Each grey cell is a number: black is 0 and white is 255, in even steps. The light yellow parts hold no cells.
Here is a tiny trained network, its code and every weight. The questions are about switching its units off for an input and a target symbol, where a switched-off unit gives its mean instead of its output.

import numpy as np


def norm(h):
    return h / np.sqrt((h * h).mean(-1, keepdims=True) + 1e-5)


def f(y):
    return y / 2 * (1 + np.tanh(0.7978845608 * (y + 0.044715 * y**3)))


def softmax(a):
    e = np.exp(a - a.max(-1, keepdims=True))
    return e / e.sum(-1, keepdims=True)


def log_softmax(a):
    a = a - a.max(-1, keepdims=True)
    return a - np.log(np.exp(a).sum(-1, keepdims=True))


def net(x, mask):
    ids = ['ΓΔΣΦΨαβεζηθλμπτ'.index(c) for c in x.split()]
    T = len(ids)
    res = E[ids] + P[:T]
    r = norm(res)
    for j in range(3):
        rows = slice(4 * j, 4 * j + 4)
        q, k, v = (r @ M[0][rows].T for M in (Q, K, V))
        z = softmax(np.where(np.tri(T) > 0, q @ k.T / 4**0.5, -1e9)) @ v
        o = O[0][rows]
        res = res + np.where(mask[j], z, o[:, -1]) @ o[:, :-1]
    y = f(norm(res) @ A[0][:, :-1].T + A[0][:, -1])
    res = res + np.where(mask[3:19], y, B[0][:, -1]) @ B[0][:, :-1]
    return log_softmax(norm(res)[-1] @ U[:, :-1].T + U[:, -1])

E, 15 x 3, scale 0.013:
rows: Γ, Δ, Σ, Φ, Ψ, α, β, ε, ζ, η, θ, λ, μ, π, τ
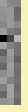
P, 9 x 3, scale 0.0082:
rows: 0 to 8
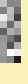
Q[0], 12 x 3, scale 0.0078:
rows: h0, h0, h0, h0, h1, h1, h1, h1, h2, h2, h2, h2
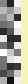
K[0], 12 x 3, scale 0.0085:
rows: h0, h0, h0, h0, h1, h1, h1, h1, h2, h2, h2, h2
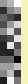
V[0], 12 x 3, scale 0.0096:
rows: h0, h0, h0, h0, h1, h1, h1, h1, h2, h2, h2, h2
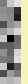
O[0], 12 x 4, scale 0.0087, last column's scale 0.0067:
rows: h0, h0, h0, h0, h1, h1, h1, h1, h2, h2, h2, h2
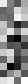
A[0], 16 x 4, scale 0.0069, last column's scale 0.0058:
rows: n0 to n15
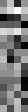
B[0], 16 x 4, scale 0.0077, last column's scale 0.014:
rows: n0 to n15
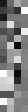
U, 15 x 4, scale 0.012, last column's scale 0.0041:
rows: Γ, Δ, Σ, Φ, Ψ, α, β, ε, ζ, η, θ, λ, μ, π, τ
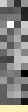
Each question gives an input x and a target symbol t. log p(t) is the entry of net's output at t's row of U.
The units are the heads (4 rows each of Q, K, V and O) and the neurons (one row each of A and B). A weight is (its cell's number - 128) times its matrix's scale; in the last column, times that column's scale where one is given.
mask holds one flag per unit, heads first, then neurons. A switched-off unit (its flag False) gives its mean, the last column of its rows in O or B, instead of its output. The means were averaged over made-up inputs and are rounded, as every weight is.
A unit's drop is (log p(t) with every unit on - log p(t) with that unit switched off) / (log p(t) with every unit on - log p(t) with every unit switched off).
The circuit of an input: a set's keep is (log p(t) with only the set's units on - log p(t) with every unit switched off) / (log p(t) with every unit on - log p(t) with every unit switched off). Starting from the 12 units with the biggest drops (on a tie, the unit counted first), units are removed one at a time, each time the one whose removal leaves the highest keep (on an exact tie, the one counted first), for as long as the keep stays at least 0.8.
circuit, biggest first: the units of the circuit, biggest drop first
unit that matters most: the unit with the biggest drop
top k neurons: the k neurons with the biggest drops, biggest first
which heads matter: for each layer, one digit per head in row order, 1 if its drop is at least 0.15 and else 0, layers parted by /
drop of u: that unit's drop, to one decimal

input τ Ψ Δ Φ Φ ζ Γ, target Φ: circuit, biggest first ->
[h0 h2]
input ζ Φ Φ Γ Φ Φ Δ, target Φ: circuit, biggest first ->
[h2 h0]
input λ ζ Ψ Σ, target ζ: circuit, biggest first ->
[h2]
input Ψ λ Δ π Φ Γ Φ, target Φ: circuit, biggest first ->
[h0 h1]
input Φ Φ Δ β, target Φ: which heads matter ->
001
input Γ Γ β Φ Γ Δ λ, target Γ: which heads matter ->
100
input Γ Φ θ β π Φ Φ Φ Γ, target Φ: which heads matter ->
111
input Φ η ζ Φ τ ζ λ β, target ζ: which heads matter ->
011
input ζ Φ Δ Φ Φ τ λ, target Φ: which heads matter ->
101
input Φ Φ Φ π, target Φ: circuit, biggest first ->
[h0 h1]
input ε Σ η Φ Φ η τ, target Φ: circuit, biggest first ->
[h0 h2]
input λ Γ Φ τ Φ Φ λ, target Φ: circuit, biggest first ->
[h2 h0]
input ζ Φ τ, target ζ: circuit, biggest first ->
[h0 h2]
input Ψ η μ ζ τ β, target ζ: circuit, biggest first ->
[h0]
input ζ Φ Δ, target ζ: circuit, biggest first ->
[h0 h2]
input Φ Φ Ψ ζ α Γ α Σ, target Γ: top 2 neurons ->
[n1 n4]
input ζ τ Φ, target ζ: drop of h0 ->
0.3
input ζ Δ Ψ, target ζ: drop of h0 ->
0.1
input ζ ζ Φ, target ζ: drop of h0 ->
0.2
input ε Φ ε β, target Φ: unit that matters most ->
h2
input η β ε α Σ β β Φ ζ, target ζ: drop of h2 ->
0.6
